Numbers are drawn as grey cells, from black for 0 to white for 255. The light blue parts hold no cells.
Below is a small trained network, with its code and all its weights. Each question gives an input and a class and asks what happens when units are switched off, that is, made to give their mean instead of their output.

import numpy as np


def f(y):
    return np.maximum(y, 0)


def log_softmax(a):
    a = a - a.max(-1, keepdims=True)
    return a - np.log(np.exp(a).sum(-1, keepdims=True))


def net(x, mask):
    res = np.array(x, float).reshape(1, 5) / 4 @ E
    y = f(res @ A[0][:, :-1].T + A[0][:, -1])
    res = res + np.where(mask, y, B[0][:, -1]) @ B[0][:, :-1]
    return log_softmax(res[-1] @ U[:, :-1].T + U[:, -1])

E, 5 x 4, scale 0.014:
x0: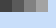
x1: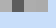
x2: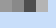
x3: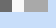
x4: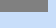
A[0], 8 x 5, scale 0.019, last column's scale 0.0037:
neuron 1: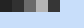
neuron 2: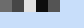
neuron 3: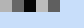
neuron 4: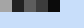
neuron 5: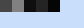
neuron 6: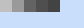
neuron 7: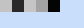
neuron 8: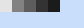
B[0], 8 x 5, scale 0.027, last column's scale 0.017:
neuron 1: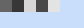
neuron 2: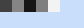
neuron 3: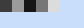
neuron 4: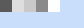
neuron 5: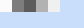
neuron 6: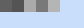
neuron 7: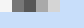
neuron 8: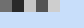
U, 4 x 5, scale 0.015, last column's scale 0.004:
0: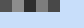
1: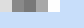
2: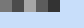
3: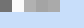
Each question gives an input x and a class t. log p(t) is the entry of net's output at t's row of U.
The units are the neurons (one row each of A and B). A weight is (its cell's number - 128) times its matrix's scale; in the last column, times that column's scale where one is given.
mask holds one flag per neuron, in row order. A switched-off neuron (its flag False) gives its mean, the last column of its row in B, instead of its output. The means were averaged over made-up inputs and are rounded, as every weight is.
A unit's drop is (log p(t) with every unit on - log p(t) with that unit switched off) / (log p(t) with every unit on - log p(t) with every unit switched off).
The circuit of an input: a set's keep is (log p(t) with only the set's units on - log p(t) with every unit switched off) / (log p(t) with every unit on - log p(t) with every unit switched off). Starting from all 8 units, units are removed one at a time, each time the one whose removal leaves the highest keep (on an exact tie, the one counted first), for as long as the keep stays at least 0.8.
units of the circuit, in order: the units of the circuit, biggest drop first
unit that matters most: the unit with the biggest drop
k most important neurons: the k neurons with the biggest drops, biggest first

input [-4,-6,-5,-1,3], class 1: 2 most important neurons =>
neuron 5; neuron 3
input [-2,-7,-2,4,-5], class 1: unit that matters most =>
neuron 4
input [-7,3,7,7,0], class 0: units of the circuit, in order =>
neuron 4; neuron 5
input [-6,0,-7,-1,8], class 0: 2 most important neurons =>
neuron 2; neuron 1
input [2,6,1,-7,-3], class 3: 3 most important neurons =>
neuron 4; neuron 5; neuron 3
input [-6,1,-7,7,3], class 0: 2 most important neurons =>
neuron 4; neuron 1
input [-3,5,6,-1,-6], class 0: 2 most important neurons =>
neuron 3; neuron 5
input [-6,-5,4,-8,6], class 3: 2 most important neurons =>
neuron 4; neuron 1
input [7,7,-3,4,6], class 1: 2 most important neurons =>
neuron 7; neuron 8
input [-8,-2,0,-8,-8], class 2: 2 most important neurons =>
neuron 8; neuron 6
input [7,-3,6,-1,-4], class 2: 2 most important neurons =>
neuron 1; neuron 2
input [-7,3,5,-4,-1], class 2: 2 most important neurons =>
neuron 8; neuron 2
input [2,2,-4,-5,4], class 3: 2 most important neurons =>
neuron 4; neuron 3
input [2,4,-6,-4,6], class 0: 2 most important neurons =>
neuron 2; neuron 5
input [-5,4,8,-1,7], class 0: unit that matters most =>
neuron 3
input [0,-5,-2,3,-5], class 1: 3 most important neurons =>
neuron 4; neuron 2; neuron 3
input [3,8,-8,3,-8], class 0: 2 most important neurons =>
neuron 2; neuron 5
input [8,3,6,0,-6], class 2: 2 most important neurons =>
neuron 1; neuron 2
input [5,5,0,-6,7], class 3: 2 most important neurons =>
neuron 4; neuron 5
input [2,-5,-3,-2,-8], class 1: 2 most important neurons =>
neuron 5; neuron 3
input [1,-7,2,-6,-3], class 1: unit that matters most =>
neuron 5
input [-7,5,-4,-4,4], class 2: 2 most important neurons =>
neuron 8; neuron 5
